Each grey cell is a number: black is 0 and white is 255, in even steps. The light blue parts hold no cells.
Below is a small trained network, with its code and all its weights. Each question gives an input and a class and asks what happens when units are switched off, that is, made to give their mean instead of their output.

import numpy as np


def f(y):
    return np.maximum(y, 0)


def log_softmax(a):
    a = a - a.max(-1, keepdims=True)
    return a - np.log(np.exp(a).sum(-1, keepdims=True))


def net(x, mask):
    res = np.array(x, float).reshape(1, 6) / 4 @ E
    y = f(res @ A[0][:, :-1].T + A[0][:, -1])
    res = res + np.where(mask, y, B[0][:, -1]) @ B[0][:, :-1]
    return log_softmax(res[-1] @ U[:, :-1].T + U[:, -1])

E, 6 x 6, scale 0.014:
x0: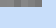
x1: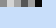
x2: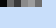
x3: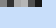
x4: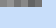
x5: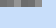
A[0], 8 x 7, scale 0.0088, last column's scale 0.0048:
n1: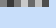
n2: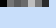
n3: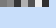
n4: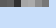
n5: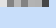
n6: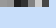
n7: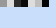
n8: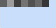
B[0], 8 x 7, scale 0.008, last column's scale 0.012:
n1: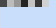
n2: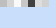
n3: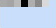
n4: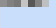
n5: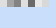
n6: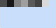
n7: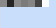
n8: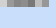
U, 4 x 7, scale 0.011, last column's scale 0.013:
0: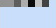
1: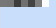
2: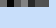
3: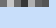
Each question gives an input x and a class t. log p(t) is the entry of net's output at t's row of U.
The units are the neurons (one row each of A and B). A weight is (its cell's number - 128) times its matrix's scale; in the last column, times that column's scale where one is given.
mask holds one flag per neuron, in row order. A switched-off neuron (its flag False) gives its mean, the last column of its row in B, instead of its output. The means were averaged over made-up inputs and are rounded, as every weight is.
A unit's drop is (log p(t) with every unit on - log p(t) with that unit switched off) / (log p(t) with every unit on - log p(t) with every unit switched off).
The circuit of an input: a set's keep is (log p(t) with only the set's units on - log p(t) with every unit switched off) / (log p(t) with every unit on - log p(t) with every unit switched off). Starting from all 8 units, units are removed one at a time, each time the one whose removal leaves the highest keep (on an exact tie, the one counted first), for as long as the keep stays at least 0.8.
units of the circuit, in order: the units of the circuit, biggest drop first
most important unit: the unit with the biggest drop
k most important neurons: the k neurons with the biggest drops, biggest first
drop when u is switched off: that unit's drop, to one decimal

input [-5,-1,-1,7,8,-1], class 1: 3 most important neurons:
(n7, n6, n4)
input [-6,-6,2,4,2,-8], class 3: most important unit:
n1
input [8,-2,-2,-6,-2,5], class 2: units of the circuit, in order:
(n6, n7)
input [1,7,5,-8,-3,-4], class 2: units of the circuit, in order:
(n7, n6)
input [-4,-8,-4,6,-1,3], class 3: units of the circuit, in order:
(n1, n6)
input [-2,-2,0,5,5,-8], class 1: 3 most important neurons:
(n7, n6, n1)
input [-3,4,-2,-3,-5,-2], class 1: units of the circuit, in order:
(n1, n3)
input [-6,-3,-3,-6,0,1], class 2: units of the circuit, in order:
(n6, n7)
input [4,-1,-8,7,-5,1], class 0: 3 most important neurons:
(n5, n7, n6)
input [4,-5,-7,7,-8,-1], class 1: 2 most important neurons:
(n1, n2)
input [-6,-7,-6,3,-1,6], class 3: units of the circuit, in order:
(n1, n3)
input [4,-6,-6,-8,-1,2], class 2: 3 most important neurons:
(n6, n7, n2)
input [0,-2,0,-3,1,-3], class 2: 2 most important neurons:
(n6, n2)
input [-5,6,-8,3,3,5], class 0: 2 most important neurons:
(n5, n1)
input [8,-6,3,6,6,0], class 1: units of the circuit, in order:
(n7, n1)
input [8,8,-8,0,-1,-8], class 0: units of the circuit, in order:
(n5)
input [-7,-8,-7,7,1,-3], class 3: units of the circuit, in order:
(n1, n6)
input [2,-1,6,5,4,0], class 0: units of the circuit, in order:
(n2, n7)
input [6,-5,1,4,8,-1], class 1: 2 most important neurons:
(n7, n6)
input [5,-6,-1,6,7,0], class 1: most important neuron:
(n7)
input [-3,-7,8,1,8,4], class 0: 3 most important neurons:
(n2, n4, n8)
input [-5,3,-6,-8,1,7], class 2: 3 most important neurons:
(n7, n6, n2)
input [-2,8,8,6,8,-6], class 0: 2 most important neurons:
(n2, n1)
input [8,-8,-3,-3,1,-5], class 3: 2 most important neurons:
(n3, n1)
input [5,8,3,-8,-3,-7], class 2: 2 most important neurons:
(n7, n6)
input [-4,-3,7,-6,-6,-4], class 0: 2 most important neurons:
(n2, n4)
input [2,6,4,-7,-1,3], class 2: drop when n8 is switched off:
0.0
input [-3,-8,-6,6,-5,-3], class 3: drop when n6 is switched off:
0.1
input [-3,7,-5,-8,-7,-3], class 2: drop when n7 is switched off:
0.5
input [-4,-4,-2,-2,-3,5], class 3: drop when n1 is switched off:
0.3
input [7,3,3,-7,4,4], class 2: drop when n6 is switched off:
0.2
